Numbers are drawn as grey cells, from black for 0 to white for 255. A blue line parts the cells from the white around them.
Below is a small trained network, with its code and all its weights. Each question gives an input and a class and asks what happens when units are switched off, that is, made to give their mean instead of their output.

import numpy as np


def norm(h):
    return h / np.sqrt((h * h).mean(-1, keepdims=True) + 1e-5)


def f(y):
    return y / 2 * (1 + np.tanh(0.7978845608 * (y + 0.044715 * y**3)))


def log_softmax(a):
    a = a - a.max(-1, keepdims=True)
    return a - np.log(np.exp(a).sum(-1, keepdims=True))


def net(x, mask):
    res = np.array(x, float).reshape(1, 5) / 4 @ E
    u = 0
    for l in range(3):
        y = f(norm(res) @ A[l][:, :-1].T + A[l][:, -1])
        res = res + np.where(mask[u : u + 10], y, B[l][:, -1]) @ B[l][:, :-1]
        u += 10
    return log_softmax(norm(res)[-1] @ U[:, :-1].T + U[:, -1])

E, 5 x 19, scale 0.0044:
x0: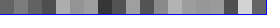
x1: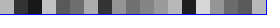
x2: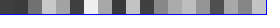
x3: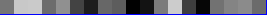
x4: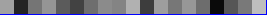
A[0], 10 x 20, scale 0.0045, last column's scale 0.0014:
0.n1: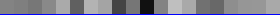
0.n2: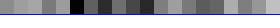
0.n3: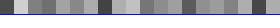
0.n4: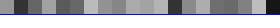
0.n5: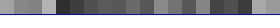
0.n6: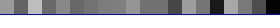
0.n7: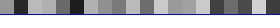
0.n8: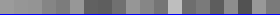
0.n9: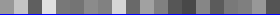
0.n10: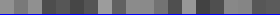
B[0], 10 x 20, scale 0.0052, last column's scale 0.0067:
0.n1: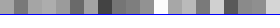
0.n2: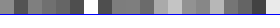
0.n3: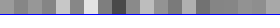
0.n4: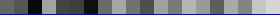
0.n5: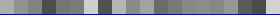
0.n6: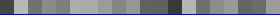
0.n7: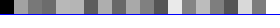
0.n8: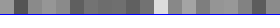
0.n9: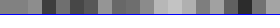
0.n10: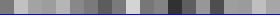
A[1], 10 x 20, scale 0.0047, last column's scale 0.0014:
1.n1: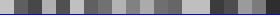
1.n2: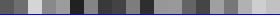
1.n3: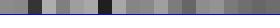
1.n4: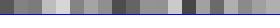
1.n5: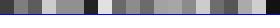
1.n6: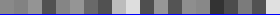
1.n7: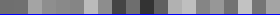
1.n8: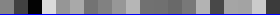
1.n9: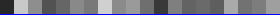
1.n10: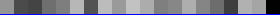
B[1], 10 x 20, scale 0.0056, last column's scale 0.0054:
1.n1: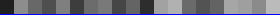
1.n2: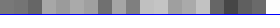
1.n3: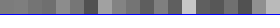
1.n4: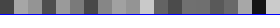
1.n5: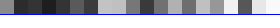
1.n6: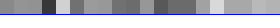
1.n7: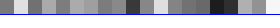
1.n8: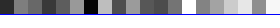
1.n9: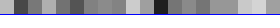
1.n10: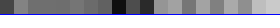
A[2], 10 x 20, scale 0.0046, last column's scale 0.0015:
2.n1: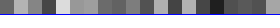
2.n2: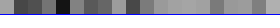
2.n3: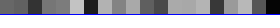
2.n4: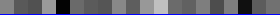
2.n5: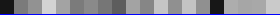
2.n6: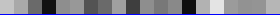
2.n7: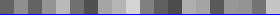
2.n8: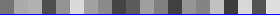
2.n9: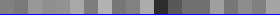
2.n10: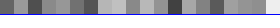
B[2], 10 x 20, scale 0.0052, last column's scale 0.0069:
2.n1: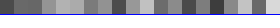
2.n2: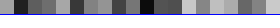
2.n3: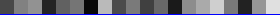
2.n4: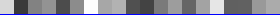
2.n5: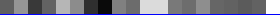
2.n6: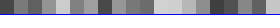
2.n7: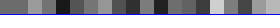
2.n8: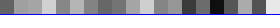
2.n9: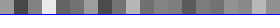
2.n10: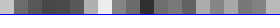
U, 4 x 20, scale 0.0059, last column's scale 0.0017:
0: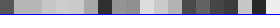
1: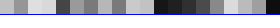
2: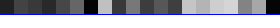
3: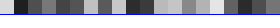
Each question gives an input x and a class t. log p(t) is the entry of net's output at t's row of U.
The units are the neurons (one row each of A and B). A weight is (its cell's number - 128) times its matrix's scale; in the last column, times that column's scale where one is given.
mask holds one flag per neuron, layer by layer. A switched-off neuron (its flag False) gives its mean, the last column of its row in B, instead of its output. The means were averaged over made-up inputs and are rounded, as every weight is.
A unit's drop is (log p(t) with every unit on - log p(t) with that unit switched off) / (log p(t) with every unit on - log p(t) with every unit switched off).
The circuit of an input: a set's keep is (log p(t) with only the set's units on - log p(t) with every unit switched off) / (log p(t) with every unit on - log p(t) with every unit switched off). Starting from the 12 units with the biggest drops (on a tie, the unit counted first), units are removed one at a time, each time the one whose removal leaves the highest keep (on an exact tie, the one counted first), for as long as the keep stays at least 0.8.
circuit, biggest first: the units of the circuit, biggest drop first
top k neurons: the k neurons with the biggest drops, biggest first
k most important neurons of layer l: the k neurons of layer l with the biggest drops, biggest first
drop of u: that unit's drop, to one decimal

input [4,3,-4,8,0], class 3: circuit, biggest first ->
0.n2
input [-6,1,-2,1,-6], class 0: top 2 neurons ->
0.n4, 1.n5
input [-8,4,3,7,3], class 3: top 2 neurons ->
0.n5, 0.n2
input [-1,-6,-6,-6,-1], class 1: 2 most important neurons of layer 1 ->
1.n9, 1.n7
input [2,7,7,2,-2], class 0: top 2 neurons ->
0.n1, 1.n7
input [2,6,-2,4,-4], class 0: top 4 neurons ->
0.n4, 1.n5, 0.n3, 2.n3
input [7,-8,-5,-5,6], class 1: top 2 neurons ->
0.n4, 0.n1
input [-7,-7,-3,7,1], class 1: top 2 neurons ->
1.n9, 0.n1
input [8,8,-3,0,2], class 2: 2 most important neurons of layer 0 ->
0.n2, 0.n1
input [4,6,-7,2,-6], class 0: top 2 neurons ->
1.n5, 0.n4
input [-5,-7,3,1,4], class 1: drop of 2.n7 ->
0.2
